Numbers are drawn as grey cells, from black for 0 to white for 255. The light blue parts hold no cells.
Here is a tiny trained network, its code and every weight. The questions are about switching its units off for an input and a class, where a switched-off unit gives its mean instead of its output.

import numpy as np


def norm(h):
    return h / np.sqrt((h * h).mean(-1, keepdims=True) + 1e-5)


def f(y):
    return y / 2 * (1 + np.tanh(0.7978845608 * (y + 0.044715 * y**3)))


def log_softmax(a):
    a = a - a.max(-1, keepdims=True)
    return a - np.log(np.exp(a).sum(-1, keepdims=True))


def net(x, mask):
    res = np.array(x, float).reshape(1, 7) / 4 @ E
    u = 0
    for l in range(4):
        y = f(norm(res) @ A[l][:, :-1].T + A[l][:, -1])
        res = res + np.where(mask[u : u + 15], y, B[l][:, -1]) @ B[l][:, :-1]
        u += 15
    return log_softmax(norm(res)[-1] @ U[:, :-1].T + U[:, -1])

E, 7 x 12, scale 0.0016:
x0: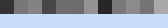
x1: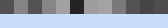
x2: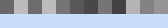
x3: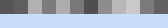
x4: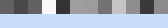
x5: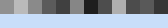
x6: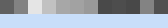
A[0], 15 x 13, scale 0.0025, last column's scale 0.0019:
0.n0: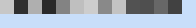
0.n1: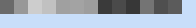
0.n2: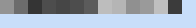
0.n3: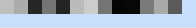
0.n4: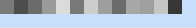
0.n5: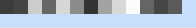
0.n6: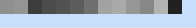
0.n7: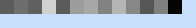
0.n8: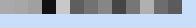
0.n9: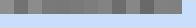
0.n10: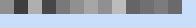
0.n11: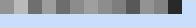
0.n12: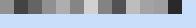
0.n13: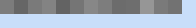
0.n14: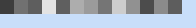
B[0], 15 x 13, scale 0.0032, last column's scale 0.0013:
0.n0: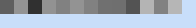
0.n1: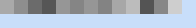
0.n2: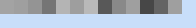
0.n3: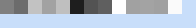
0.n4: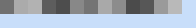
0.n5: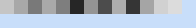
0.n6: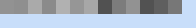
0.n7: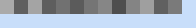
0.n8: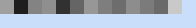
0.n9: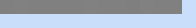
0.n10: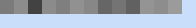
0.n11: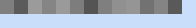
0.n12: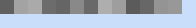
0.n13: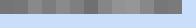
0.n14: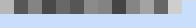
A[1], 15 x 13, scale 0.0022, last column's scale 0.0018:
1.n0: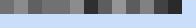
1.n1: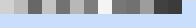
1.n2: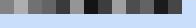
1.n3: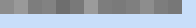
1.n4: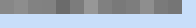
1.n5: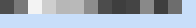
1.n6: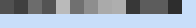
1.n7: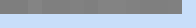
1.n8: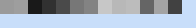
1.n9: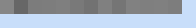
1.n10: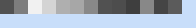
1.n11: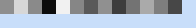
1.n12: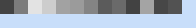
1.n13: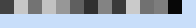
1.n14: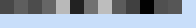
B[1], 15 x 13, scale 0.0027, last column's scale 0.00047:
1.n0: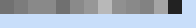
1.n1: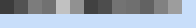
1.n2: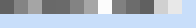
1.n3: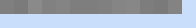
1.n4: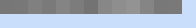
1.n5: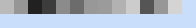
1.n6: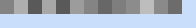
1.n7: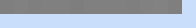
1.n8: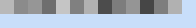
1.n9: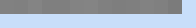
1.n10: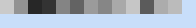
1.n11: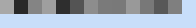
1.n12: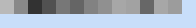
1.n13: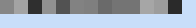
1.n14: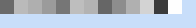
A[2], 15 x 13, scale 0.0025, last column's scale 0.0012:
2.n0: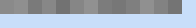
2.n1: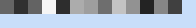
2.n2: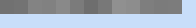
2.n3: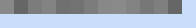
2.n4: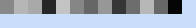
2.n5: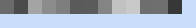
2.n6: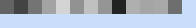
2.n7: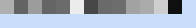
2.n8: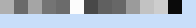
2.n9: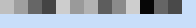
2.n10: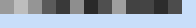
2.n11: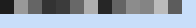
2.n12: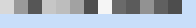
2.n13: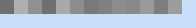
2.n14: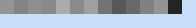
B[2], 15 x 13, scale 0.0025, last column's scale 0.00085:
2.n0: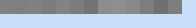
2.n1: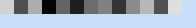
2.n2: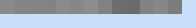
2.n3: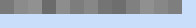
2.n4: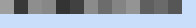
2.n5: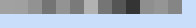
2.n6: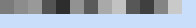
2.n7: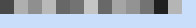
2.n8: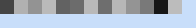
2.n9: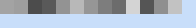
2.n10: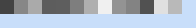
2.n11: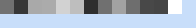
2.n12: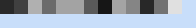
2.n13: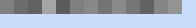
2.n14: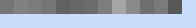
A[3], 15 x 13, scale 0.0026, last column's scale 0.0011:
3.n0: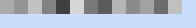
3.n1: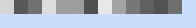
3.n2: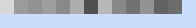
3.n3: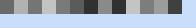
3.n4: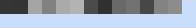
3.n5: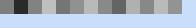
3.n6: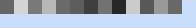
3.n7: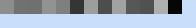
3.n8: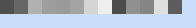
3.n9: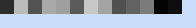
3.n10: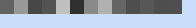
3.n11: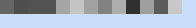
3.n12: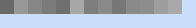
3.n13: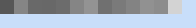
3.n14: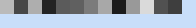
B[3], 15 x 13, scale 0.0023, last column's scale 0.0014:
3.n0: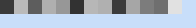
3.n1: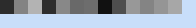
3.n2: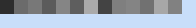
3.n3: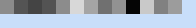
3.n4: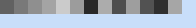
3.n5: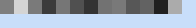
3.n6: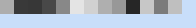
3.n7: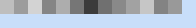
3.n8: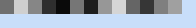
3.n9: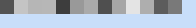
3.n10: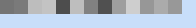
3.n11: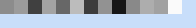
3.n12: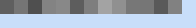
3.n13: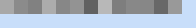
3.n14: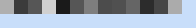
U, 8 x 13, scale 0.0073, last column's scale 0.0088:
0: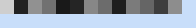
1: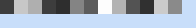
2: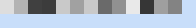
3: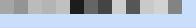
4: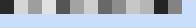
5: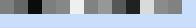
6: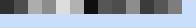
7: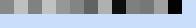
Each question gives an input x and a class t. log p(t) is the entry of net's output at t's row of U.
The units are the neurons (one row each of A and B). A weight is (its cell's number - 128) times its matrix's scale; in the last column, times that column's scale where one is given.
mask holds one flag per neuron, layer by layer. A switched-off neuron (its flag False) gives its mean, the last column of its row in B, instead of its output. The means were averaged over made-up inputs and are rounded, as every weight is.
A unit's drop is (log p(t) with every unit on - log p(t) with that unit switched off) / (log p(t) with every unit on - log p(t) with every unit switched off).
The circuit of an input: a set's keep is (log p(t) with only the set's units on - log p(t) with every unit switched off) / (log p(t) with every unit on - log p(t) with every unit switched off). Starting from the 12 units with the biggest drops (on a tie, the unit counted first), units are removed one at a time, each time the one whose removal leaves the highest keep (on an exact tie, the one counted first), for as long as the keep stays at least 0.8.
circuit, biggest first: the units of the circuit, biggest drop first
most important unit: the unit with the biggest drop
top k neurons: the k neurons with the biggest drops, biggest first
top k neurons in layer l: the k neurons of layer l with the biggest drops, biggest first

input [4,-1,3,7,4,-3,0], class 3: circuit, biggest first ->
0.n5
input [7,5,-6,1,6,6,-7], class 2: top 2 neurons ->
0.n2; 1.n8
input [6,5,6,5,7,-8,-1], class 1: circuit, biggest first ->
3.n8; 2.n6; 0.n4
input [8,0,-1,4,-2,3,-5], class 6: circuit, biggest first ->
2.n11; 3.n4
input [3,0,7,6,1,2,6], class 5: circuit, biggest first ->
3.n6; 3.n3; 1.n13
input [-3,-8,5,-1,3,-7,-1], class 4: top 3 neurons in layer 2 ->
2.n8; 2.n7; 2.n10
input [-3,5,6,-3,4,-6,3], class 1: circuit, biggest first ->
3.n8; 2.n6
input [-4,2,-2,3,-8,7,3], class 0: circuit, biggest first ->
3.n14; 0.n8
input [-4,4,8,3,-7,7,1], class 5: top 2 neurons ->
3.n6; 3.n3
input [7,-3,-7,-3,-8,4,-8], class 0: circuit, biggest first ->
0.n8; 3.n14
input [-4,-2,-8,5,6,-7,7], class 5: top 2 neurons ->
0.n0; 0.n8
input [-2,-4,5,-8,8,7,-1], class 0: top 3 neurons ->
2.n1; 0.n5; 0.n4
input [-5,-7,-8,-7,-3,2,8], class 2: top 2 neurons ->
1.n5; 1.n10
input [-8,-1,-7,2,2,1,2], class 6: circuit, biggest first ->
3.n1
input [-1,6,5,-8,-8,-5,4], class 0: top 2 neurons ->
0.n5; 3.n14
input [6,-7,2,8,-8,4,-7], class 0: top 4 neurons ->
0.n3; 0.n8; 1.n11; 3.n14
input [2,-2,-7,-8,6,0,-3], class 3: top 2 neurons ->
0.n3; 0.n8
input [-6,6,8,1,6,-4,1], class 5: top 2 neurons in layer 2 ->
2.n8; 2.n7
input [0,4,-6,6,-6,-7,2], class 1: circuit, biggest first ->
3.n8; 0.n4
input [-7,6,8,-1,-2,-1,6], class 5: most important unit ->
3.n6
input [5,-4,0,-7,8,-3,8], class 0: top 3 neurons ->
2.n1; 0.n2; 0.n14
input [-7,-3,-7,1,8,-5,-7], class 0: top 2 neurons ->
2.n1; 0.n1
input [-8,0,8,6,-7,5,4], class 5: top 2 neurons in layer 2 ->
2.n1; 2.n11
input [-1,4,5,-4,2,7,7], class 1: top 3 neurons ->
2.n10; 1.n2; 0.n2
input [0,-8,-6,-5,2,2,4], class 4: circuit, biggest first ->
2.n8; 3.n0
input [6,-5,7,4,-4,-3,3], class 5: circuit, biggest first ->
3.n6; 3.n3; 0.n3
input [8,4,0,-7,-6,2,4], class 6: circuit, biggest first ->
2.n11; 3.n4
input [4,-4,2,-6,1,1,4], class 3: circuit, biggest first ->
0.n3
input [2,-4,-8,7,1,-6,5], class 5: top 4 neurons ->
0.n3; 0.n0; 3.n11; 0.n10
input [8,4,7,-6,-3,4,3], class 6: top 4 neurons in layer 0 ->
0.n5; 0.n3; 0.n1; 0.n0
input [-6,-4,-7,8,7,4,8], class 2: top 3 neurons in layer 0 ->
0.n8; 0.n3; 0.n1
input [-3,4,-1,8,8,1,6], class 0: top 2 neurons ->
2.n1; 0.n3
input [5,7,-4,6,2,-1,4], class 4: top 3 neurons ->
0.n3; 1.n14; 3.n9
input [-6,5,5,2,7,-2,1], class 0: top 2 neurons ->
2.n1; 2.n11
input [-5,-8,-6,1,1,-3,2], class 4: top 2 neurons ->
2.n8; 2.n7
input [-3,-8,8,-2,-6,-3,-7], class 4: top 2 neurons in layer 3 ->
3.n0; 3.n11
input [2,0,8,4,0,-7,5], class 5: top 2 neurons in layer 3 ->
3.n6; 3.n3
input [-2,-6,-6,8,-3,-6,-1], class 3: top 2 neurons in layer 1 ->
1.n2; 1.n14
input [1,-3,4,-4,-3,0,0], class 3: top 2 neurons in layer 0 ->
0.n3; 0.n14
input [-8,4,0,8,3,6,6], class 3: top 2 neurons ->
0.n5; 2.n11
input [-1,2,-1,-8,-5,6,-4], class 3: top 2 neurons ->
0.n3; 0.n4
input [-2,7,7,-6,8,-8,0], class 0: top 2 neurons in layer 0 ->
0.n14; 0.n7
